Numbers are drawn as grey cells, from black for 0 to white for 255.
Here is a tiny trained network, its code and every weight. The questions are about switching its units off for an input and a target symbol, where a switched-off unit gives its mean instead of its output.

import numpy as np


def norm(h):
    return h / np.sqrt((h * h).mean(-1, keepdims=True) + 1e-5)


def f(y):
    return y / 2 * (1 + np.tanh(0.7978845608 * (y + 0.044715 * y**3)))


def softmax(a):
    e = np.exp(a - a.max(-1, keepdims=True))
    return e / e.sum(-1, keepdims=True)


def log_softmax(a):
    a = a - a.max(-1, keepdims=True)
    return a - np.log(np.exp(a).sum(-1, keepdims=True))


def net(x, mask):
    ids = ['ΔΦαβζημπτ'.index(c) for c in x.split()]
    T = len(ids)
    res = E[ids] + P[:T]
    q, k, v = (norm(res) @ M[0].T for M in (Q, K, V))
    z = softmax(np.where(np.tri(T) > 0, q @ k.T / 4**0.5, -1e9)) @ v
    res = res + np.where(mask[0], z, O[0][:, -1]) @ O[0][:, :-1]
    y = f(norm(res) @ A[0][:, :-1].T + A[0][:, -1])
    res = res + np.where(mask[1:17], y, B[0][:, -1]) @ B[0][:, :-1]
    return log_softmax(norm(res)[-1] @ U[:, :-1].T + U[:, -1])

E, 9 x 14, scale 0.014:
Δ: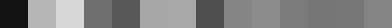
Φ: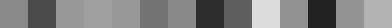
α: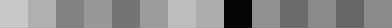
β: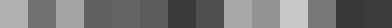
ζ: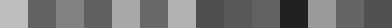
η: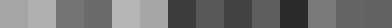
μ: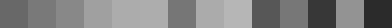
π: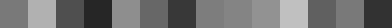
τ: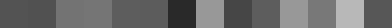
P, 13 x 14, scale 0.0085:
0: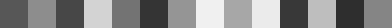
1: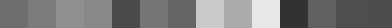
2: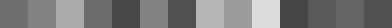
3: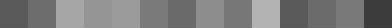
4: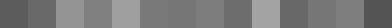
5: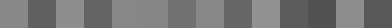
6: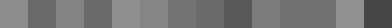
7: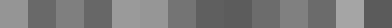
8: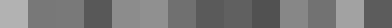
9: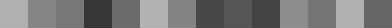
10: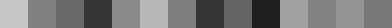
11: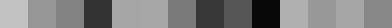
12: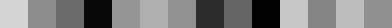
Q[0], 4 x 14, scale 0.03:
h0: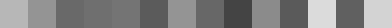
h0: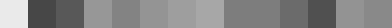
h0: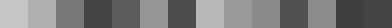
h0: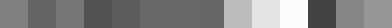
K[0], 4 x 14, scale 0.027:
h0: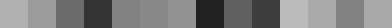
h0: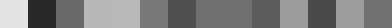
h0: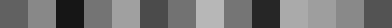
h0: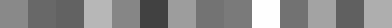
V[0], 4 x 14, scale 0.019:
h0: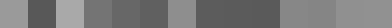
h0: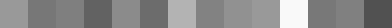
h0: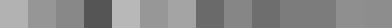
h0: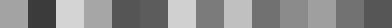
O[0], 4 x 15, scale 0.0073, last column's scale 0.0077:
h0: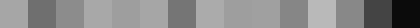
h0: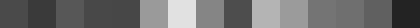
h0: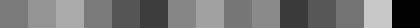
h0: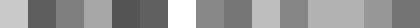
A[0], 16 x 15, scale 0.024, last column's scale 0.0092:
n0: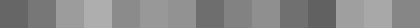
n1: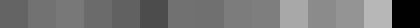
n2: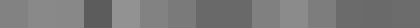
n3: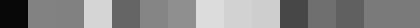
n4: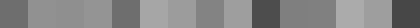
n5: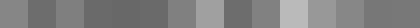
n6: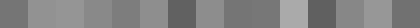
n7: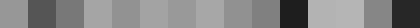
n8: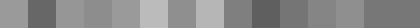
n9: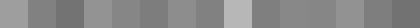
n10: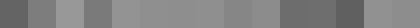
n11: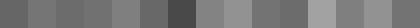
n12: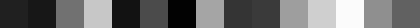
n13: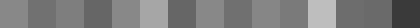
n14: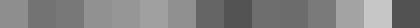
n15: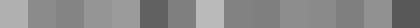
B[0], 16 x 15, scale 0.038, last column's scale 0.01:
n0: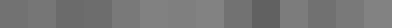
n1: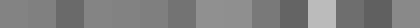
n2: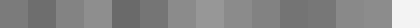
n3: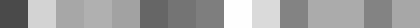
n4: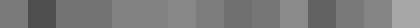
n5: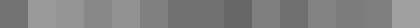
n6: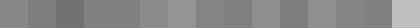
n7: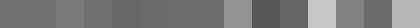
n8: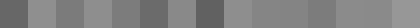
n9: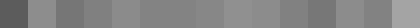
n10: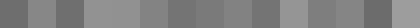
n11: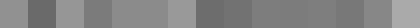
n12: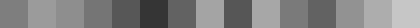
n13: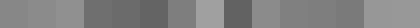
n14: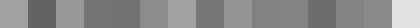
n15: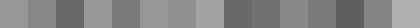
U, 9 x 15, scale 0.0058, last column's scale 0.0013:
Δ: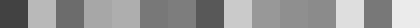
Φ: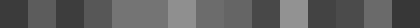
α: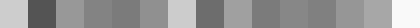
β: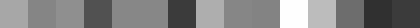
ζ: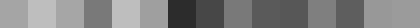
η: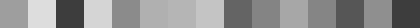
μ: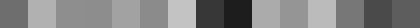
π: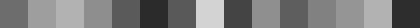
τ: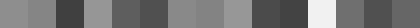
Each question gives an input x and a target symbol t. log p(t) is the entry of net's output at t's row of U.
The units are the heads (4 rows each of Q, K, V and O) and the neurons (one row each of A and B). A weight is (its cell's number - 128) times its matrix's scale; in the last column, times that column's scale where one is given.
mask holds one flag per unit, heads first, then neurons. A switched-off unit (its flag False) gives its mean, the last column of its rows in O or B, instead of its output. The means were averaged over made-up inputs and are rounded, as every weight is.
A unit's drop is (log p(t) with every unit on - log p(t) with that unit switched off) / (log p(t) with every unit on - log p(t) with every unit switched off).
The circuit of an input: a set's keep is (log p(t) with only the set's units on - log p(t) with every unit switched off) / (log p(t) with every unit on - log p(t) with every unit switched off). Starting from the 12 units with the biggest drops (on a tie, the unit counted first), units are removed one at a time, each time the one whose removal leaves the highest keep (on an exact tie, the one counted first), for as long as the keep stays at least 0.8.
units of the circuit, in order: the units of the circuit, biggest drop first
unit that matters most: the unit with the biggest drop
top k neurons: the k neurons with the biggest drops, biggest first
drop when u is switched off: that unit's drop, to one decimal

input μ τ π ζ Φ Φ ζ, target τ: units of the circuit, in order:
n7, h0
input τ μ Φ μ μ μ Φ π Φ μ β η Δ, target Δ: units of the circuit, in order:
h0, n3
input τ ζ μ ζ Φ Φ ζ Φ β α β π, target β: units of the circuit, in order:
h0, n13
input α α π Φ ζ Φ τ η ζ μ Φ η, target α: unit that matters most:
n14
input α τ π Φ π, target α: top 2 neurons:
n11, n12
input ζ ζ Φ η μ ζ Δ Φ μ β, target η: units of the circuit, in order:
h0, n15
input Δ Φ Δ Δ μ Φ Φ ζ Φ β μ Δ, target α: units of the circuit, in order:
n14, h0
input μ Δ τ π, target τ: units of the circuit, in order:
h0, n1
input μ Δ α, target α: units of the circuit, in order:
h0, n14
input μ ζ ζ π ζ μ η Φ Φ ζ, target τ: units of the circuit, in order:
h0, n7
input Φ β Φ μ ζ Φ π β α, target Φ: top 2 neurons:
n12, n3
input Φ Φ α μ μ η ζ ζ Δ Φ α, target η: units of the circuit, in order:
h0, n15, n12, n10
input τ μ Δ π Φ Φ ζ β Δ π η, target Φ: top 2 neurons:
n12, n10
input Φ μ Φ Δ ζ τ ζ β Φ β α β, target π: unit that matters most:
n2
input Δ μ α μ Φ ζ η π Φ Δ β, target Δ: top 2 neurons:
n9, n12
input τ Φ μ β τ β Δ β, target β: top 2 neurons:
n12, n13
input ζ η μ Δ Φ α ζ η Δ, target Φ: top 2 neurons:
n4, n0
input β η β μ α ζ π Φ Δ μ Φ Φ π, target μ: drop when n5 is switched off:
0.3
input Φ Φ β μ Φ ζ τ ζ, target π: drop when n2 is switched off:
0.1
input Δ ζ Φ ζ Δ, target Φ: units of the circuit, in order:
n0
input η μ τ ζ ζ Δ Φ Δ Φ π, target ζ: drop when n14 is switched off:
0.0
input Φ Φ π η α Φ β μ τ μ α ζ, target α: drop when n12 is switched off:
0.2
